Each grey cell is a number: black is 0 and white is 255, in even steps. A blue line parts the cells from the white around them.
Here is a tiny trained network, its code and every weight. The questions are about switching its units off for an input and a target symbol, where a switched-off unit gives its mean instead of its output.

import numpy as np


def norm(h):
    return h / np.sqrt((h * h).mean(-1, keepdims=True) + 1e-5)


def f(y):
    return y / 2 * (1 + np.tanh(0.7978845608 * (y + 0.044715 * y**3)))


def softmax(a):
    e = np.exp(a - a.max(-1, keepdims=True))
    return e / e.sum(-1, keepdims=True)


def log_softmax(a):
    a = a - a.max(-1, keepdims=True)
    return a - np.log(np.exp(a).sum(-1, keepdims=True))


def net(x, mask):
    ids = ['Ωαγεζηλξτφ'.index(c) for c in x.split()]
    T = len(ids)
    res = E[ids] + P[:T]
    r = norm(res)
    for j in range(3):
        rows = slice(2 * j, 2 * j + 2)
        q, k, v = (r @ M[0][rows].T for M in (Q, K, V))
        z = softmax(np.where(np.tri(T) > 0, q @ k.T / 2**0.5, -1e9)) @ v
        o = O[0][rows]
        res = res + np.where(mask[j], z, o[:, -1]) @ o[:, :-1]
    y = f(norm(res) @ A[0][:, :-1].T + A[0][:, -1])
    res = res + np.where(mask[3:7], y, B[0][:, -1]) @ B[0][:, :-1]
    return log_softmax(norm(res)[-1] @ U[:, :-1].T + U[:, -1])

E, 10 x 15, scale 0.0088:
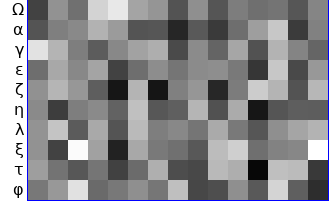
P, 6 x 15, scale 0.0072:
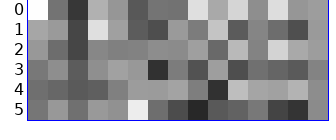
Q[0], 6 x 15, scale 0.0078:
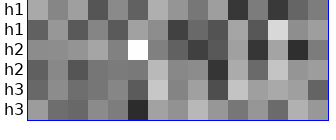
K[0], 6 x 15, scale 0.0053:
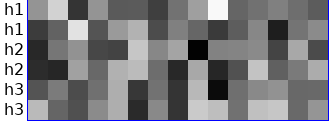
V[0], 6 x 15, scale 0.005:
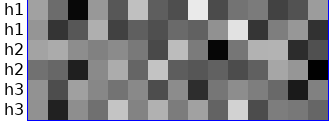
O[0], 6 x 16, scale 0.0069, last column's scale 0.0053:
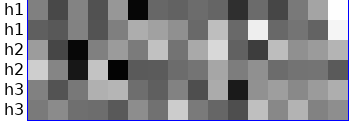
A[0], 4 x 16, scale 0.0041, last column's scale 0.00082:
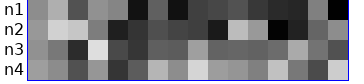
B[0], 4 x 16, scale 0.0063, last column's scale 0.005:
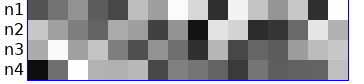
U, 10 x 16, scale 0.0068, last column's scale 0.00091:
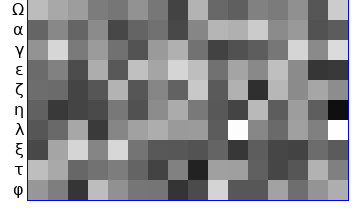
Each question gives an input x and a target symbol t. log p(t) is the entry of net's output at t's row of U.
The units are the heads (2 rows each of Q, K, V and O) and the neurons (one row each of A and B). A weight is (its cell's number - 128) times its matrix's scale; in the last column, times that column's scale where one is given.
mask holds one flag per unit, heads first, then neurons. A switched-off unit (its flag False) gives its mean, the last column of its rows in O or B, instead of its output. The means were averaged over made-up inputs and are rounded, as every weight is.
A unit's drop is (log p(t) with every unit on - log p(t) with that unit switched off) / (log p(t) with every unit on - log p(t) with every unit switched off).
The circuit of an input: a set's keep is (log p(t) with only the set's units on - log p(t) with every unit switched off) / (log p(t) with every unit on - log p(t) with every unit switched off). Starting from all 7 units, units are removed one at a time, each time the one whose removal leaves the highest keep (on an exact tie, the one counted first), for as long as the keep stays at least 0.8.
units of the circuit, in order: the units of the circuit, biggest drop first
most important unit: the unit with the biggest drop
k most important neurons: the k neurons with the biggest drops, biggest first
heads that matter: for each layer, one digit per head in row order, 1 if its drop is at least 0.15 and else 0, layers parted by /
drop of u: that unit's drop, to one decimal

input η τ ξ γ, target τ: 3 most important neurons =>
[n2, n4, n1]
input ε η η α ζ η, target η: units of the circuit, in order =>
[h3, h1, n1]
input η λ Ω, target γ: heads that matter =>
110
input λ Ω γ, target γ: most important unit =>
h1
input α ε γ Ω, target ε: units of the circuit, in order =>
[n1, h2]
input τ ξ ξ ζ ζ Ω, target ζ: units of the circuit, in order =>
[h2, h1, n4]
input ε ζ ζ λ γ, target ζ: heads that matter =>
010
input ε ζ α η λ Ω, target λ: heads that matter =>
000
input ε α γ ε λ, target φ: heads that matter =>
000
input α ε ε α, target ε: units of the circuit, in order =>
[n1, h1]
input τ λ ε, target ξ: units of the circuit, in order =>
[n4, n1]
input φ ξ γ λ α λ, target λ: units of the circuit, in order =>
[n1, h3, n3]
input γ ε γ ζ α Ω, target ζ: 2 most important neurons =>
[n1, n4]
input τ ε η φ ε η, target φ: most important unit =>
h2
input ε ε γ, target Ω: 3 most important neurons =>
[n1, n4, n2]
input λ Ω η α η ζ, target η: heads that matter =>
110
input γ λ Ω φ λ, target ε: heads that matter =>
100
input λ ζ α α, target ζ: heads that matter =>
010
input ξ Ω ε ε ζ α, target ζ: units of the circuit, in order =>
[h2, n1, h1]
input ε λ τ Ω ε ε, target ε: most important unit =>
n1
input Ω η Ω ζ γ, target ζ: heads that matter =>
110
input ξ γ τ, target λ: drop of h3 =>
0.1
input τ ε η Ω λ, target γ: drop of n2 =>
0.2
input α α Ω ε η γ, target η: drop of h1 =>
0.2
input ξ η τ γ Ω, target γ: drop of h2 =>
0.3
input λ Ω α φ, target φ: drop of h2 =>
0.3
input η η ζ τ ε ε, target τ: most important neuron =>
[n2]
